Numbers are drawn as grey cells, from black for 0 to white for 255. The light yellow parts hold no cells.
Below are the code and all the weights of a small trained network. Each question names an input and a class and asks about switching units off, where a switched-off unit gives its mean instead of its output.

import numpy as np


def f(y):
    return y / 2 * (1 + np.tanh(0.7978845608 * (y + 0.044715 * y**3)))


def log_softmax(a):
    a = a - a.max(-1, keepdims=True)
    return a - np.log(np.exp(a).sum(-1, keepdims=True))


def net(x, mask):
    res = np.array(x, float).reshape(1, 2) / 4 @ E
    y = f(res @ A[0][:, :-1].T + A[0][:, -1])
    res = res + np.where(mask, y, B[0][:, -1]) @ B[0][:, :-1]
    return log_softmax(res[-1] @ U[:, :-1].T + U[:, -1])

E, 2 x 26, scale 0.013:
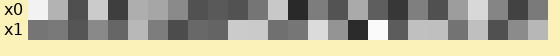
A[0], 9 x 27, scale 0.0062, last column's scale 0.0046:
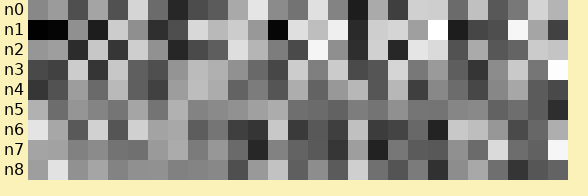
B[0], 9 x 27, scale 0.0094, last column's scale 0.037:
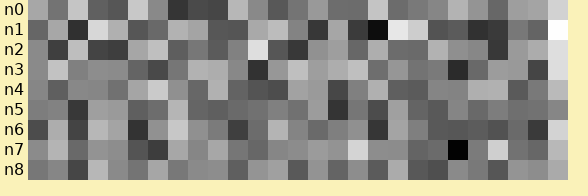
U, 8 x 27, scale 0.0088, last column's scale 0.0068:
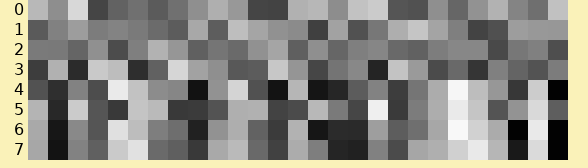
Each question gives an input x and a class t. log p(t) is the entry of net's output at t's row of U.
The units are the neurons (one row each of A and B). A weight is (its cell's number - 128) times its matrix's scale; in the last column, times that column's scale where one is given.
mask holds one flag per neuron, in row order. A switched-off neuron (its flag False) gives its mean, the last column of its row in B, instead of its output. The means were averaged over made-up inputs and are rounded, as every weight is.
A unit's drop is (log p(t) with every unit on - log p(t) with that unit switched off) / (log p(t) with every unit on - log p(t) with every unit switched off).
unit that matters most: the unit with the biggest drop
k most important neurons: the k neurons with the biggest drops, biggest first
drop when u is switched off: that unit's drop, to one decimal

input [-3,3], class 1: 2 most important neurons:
n6, n7
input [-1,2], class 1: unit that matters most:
n4
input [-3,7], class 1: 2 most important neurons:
n1, n4
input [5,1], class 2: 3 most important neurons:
n1, n3, n2
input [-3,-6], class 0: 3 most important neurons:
n1, n6, n4
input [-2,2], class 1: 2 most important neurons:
n6, n7
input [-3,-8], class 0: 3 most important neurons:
n1, n6, n4
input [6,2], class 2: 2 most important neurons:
n6, n1
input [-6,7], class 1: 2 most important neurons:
n1, n2
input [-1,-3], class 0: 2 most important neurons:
n1, n6
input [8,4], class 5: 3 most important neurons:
n2, n0, n1
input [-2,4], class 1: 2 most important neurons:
n1, n4
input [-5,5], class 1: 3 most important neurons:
n6, n0, n2
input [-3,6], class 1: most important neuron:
n1
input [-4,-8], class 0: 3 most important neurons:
n1, n6, n4
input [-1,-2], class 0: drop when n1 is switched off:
1.1
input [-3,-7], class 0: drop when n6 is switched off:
0.2
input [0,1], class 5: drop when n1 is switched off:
0.4
